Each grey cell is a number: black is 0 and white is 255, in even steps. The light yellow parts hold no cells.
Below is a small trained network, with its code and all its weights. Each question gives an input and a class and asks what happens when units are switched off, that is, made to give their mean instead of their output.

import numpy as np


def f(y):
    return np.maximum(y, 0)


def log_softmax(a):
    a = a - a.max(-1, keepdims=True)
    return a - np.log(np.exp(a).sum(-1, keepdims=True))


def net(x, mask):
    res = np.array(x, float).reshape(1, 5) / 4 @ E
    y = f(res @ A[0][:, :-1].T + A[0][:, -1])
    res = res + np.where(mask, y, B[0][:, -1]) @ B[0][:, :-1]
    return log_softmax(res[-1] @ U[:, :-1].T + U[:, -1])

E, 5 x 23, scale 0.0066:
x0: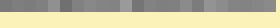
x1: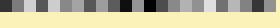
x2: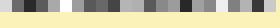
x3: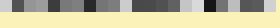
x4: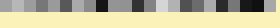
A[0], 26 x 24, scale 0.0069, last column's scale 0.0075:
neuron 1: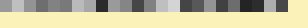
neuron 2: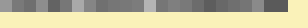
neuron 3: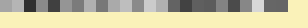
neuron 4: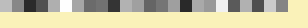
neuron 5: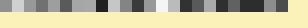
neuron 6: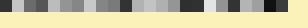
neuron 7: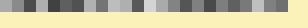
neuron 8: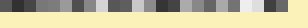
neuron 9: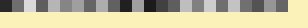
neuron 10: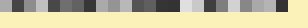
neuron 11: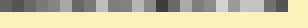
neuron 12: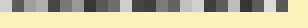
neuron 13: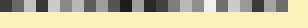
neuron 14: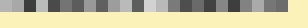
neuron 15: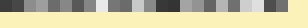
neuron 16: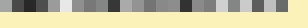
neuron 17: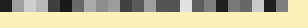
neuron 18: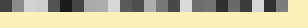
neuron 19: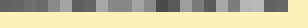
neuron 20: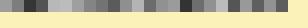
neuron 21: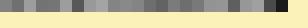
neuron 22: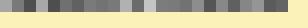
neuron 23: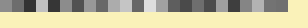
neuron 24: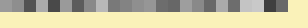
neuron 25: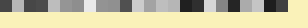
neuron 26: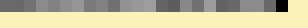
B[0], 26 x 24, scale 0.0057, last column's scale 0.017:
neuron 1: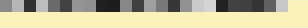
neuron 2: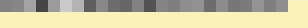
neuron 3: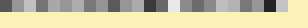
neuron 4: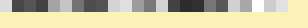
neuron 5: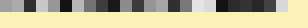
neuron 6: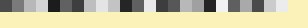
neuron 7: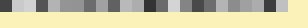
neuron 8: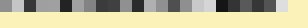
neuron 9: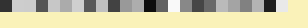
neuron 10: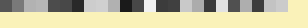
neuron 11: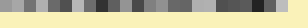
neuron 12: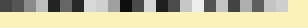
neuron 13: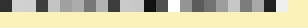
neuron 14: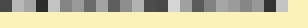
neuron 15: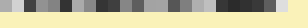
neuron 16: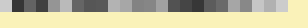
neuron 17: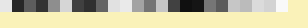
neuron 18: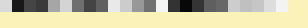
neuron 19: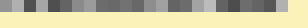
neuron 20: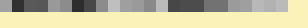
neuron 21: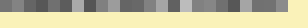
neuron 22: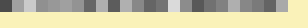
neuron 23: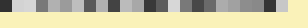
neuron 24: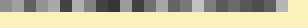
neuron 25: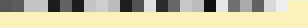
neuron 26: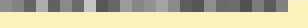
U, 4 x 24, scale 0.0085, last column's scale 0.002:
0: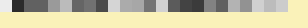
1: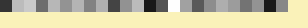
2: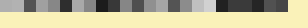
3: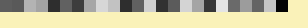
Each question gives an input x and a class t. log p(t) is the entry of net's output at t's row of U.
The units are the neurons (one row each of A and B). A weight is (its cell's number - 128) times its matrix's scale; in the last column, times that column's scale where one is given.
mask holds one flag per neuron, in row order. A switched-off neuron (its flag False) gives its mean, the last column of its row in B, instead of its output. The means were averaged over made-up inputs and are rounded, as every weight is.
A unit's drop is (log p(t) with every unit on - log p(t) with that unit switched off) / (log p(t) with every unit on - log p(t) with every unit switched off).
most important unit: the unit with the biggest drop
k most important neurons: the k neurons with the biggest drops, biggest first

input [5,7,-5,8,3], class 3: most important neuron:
neuron 12
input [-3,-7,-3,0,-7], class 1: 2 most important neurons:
neuron 23; neuron 7
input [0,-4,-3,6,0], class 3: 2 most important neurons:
neuron 12; neuron 10
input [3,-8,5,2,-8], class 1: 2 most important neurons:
neuron 23; neuron 3
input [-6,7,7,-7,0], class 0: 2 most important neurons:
neuron 4; neuron 20
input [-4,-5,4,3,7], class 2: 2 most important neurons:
neuron 5; neuron 1
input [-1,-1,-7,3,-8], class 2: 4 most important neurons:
neuron 15; neuron 8; neuron 4; neuron 24
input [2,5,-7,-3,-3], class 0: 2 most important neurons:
neuron 17; neuron 18
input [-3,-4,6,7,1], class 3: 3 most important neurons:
neuron 12; neuron 10; neuron 17
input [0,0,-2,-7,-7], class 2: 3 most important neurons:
neuron 8; neuron 15; neuron 11
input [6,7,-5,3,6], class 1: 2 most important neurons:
neuron 9; neuron 13
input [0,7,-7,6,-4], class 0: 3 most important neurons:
neuron 17; neuron 18; neuron 23
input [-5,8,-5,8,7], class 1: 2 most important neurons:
neuron 9; neuron 13
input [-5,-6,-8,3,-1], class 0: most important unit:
neuron 18
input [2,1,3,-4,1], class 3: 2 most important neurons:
neuron 17; neuron 18
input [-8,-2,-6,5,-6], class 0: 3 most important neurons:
neuron 18; neuron 17; neuron 5
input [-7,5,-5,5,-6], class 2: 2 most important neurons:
neuron 15; neuron 8
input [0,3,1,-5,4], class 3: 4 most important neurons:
neuron 6; neuron 25; neuron 8; neuron 15
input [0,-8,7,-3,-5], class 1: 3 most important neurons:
neuron 23; neuron 3; neuron 14
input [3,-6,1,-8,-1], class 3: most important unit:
neuron 25
